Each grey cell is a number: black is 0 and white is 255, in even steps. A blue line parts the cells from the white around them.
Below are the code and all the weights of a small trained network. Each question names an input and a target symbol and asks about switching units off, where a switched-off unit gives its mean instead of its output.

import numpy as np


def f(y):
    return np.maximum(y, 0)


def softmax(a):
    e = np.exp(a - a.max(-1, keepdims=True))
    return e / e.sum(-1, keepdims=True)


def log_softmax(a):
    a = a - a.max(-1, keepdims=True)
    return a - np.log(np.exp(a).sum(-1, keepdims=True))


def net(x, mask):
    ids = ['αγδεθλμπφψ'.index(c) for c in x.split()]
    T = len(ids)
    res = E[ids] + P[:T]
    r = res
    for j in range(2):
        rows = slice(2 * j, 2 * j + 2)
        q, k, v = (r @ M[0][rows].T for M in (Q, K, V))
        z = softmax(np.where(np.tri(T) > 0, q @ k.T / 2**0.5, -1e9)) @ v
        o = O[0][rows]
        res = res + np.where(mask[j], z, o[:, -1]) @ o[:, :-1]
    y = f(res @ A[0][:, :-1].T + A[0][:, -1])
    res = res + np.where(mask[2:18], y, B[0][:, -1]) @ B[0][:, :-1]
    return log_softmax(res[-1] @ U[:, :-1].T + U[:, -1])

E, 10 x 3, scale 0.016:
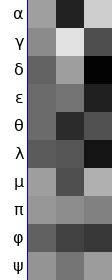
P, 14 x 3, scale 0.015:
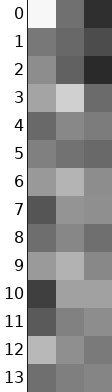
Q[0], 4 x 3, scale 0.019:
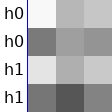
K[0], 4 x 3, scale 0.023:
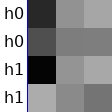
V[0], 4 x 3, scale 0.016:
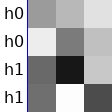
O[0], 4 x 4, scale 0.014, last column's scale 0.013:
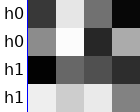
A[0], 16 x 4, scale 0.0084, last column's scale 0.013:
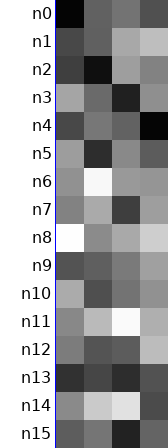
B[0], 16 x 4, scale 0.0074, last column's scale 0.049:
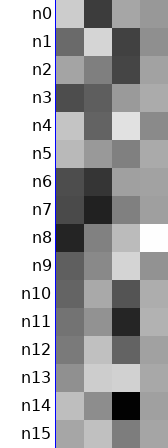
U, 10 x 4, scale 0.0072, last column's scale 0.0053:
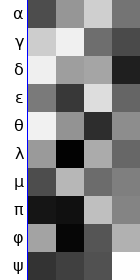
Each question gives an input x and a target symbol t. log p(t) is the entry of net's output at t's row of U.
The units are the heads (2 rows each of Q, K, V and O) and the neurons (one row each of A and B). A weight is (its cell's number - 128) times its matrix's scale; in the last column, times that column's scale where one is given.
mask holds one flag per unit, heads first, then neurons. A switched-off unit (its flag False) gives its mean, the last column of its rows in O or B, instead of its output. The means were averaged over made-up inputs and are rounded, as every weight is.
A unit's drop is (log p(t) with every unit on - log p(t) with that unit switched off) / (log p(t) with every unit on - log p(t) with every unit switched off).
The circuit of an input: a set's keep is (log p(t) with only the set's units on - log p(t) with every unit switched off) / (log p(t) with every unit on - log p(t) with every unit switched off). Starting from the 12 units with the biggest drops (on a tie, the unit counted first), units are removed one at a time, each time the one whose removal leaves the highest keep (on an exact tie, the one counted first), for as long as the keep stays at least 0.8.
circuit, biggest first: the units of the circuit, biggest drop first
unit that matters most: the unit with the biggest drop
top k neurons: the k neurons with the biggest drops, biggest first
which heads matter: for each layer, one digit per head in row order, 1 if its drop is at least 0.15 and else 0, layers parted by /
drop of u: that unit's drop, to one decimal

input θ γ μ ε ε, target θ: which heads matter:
11
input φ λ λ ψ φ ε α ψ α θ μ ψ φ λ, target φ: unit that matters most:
h0
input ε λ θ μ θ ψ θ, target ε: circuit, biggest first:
(n8 h1 h0)
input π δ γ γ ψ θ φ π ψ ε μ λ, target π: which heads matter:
11
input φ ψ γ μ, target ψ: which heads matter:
01
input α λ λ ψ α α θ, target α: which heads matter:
11
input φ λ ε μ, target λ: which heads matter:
10
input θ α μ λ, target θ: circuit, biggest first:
(n8 h1 n15)
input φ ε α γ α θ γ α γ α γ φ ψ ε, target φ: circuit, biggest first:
(h0 h1)
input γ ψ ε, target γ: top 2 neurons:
(n14 n8)
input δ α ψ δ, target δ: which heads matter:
11
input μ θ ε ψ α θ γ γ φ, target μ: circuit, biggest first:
(h1 n13 h0)
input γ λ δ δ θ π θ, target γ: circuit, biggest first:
(n14 h1 n8 n11)
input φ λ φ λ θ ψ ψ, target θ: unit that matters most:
n8
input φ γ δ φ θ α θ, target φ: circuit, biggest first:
(h0 h1 n2)
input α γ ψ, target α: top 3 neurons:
(n13 n15 n7)
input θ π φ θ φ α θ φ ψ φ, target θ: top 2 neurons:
(n8 n2)
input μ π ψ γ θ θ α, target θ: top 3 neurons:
(n8 n2 n1)
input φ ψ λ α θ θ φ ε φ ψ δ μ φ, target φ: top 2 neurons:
(n13 n2)
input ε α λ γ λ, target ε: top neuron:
(n8)
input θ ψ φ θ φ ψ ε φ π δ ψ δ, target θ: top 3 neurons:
(n8 n2 n6)
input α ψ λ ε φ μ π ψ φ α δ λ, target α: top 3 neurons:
(n13 n15 n7)
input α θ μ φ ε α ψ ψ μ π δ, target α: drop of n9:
0.2
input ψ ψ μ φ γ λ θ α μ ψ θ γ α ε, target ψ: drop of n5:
0.2
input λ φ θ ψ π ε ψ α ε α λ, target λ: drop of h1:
0.2
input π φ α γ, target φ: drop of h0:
0.4
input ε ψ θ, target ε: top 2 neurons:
(n8 n14)
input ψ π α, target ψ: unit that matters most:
h0
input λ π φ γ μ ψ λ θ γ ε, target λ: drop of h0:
0.6
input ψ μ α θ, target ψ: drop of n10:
0.0
